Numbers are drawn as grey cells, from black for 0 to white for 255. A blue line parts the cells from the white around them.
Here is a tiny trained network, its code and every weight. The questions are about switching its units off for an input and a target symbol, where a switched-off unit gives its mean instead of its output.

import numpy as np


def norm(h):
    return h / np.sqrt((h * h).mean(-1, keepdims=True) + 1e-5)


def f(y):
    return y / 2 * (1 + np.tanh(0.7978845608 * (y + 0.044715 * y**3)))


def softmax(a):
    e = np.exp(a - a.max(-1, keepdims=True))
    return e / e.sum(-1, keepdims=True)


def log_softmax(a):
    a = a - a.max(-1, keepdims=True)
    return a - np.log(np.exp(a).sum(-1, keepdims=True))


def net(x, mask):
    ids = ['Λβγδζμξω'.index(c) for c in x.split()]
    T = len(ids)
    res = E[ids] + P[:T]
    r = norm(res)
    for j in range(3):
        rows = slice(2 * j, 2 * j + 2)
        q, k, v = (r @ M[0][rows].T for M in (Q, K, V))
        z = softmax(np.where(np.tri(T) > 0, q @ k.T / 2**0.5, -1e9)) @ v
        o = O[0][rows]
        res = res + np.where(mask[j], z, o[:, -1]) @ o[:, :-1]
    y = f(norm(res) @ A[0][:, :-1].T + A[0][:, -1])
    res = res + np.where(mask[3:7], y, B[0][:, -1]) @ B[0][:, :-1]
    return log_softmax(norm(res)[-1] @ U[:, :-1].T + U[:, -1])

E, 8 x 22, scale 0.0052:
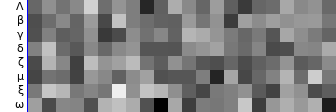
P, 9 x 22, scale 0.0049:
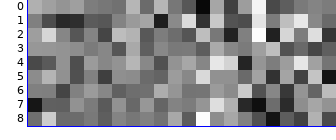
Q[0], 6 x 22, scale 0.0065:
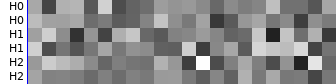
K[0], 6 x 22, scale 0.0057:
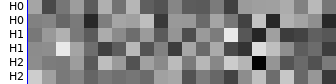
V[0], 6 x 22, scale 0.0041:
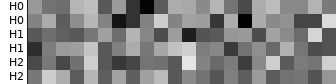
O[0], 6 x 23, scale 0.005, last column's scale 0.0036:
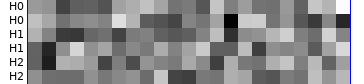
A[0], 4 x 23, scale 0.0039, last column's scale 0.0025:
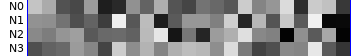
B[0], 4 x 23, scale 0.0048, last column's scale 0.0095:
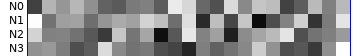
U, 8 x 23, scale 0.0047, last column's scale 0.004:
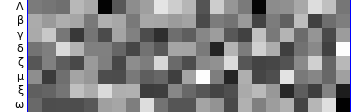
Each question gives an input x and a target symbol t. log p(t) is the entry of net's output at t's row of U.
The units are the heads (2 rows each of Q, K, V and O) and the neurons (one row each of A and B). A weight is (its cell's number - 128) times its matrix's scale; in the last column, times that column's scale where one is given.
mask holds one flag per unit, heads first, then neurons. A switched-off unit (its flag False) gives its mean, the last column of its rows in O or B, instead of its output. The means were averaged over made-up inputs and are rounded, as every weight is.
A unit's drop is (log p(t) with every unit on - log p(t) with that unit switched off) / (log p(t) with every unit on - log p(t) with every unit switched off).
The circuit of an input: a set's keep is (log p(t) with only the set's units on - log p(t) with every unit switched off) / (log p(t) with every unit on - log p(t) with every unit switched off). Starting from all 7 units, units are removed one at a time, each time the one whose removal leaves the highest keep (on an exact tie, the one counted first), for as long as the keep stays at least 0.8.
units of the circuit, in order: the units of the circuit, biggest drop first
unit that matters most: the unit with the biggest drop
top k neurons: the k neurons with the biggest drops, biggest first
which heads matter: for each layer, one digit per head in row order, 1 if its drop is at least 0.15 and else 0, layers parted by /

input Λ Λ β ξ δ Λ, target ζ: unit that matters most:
H2
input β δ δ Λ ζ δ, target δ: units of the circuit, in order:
N0; H1
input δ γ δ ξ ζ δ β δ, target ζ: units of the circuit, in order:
H0; N1
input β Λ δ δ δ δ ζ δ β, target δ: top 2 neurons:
N0; N3
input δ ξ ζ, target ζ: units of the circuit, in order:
H0; H2
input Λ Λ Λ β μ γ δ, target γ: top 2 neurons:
N1; N2
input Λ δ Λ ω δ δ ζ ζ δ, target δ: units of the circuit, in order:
N0; H1; H2
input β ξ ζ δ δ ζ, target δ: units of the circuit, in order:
H1; N0
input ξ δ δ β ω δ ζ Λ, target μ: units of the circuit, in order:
H0; H1; N3
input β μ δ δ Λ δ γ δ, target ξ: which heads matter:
110
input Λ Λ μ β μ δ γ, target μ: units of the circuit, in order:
N3; H0; N1
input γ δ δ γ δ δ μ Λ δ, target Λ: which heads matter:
011
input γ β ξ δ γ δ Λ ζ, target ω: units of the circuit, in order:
H0; N1
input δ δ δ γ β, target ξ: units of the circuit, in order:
H1; N1; H0
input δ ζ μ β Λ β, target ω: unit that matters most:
N3
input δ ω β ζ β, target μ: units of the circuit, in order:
H0; N3; H1
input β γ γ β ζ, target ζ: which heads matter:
100
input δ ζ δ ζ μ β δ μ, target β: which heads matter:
010
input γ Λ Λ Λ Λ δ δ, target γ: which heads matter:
010
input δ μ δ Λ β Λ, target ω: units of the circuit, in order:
N3; H1; H0
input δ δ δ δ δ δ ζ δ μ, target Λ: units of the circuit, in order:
H1; N0; N3
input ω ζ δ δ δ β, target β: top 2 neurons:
N1; N3
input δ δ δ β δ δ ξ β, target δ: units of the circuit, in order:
H0
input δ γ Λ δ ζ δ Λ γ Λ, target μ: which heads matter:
011
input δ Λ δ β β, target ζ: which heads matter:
100
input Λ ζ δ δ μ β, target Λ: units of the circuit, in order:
H1; N3; N0
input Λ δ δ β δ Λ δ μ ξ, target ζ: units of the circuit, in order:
H2; N1; N3
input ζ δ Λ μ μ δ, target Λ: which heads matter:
010
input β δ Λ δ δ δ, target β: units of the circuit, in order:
N1
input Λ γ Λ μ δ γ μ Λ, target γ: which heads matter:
110
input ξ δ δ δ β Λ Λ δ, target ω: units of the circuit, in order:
H0; N3; H2
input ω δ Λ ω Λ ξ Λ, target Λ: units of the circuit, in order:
N3; H0
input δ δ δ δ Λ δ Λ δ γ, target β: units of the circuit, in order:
N1; H1
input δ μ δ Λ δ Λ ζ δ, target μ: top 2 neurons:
N3; N0
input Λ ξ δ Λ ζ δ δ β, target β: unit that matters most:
H1
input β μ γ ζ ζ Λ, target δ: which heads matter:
010
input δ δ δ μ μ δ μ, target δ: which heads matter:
110
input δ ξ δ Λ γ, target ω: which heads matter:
110
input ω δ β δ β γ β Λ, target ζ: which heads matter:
100
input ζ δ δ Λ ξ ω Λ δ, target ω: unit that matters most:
H0
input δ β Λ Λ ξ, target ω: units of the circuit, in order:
H0; H1; N1
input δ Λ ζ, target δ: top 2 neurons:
N0; N1
